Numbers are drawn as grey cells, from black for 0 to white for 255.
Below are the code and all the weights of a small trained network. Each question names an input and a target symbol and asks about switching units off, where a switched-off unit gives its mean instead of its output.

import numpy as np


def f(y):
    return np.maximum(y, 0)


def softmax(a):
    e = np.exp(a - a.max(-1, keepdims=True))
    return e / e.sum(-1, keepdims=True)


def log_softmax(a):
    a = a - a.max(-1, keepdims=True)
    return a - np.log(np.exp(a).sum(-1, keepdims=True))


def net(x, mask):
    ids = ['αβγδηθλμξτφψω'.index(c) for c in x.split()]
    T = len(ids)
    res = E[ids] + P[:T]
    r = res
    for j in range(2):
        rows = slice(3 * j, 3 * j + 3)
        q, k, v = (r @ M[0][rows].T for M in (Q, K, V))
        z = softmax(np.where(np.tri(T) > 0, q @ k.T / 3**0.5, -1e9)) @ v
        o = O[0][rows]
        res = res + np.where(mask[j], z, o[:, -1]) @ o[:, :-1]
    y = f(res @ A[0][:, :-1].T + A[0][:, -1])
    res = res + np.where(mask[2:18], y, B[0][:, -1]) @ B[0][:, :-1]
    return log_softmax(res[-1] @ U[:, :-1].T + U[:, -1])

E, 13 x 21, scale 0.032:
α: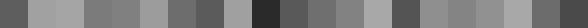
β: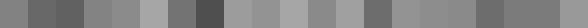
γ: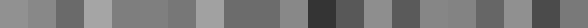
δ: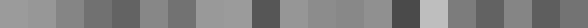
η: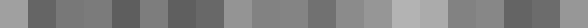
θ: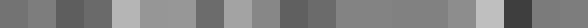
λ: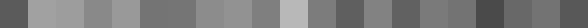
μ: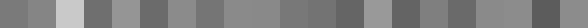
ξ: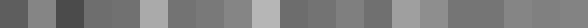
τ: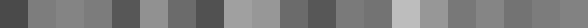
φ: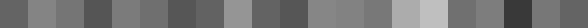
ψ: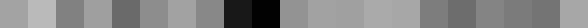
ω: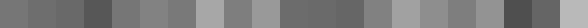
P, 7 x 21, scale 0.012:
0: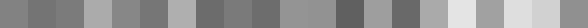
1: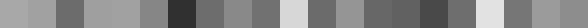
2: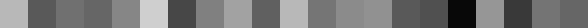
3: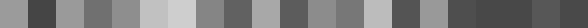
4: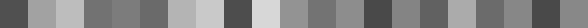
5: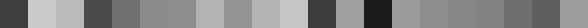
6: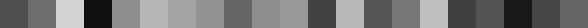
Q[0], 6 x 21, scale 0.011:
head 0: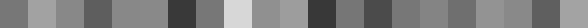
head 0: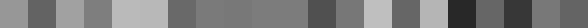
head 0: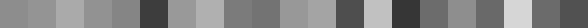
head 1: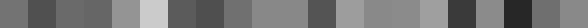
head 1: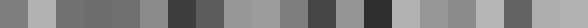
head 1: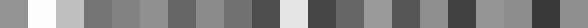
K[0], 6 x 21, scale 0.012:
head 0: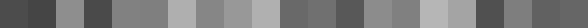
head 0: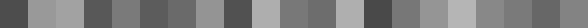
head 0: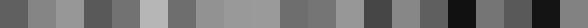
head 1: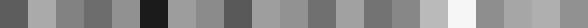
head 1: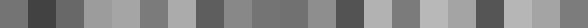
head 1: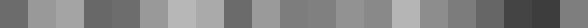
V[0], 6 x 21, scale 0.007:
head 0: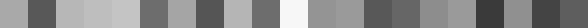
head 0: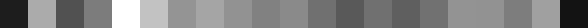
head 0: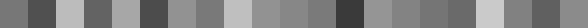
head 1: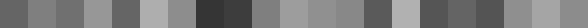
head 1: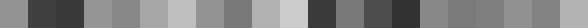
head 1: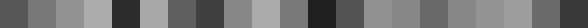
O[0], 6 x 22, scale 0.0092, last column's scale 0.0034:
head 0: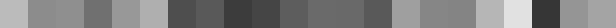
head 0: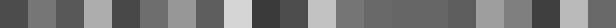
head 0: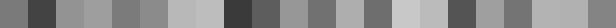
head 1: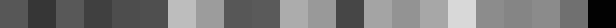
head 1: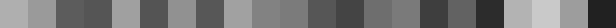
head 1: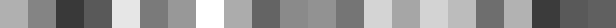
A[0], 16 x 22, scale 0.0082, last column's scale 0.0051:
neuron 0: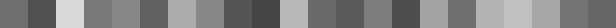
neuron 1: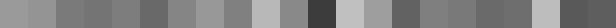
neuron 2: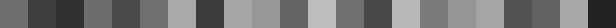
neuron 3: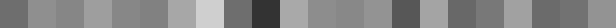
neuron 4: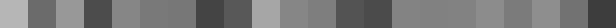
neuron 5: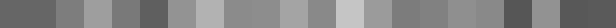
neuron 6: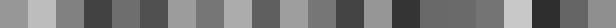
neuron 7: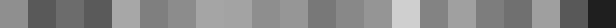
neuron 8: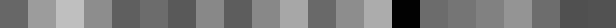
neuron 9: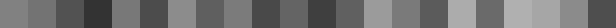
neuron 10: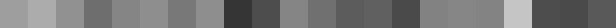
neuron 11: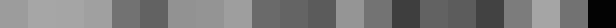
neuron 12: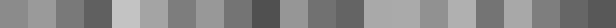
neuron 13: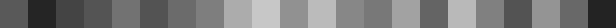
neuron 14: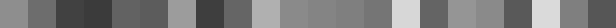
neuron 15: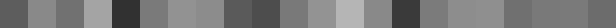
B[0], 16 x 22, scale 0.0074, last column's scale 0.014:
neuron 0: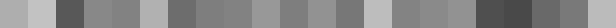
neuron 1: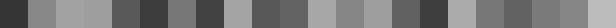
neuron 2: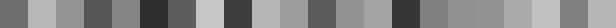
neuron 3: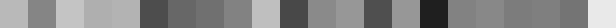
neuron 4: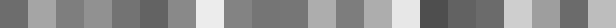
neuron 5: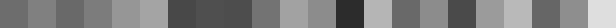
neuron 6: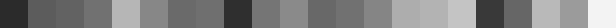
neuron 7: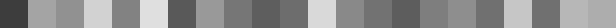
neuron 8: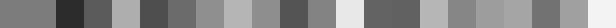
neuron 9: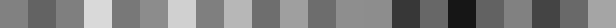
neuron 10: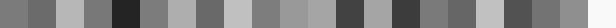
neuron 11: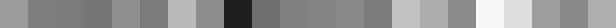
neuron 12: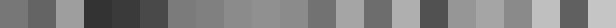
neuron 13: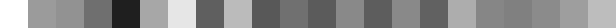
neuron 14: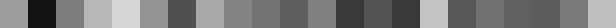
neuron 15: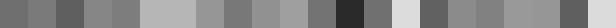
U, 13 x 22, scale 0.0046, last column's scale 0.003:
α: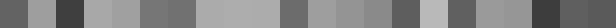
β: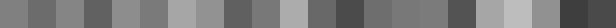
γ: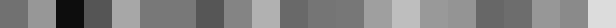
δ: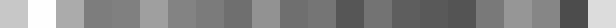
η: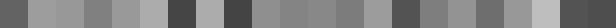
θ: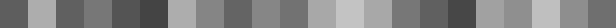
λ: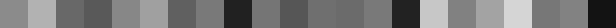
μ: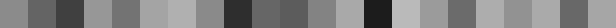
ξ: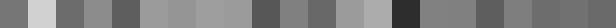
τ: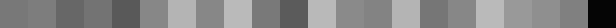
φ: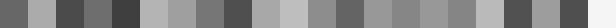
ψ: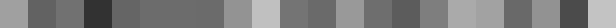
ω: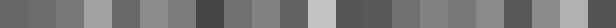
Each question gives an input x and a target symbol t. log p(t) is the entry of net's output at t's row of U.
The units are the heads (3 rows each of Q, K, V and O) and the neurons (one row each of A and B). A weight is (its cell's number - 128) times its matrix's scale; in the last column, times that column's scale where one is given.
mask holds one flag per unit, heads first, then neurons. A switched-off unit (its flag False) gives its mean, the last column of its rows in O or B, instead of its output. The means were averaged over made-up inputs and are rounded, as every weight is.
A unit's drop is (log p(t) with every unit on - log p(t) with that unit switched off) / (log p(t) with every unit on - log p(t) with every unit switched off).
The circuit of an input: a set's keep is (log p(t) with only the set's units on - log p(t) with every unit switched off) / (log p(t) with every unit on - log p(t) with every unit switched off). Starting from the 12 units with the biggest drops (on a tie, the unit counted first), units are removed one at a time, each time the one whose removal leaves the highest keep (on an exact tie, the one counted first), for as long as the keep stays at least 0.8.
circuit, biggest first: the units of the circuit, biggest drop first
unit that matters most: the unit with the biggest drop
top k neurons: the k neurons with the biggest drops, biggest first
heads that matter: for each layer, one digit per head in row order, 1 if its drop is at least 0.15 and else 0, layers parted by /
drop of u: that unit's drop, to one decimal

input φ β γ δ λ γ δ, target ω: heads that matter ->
10
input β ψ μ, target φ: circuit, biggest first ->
head 1; neuron 0
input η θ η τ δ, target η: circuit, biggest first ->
head 1; neuron 7; neuron 6; neuron 3
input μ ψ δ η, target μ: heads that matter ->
10
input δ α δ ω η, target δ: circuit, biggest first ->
head 1; head 0
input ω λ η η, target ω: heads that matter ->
10
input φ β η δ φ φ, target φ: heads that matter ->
11
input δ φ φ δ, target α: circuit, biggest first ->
head 1; neuron 8
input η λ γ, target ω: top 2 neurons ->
neuron 10; neuron 6
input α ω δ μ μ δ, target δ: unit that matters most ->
head 0
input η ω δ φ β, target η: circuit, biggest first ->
head 0; neuron 7
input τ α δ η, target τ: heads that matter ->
01
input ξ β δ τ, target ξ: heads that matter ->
11
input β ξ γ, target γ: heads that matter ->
10
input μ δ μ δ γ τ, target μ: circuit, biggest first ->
head 0
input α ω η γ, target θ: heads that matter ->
11
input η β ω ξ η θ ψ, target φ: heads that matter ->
01
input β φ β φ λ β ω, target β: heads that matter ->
11
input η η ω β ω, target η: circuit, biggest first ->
head 0; neuron 7
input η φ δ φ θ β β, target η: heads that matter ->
10
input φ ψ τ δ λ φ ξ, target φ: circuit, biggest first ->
head 1; neuron 8; neuron 3
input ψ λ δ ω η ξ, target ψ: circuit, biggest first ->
head 0; head 1; neuron 8
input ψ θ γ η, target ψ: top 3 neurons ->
neuron 13; neuron 8; neuron 14
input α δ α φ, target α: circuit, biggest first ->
head 1
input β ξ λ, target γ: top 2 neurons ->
neuron 6; neuron 10
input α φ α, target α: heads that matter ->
01
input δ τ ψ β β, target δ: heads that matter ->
11
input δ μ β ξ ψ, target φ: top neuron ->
neuron 15
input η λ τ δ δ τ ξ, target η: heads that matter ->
10
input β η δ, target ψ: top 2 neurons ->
neuron 12; neuron 10
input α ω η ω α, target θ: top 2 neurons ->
neuron 1; neuron 11
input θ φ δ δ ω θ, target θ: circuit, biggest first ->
head 0; neuron 2
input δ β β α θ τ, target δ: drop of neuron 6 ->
0.1
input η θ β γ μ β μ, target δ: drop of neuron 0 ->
0.3
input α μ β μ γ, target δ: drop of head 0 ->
1.6
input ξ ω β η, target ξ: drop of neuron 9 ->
0.1
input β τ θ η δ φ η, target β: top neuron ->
neuron 9
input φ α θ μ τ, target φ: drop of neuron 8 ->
0.1
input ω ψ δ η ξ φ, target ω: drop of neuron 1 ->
0.4
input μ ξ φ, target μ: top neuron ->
neuron 10
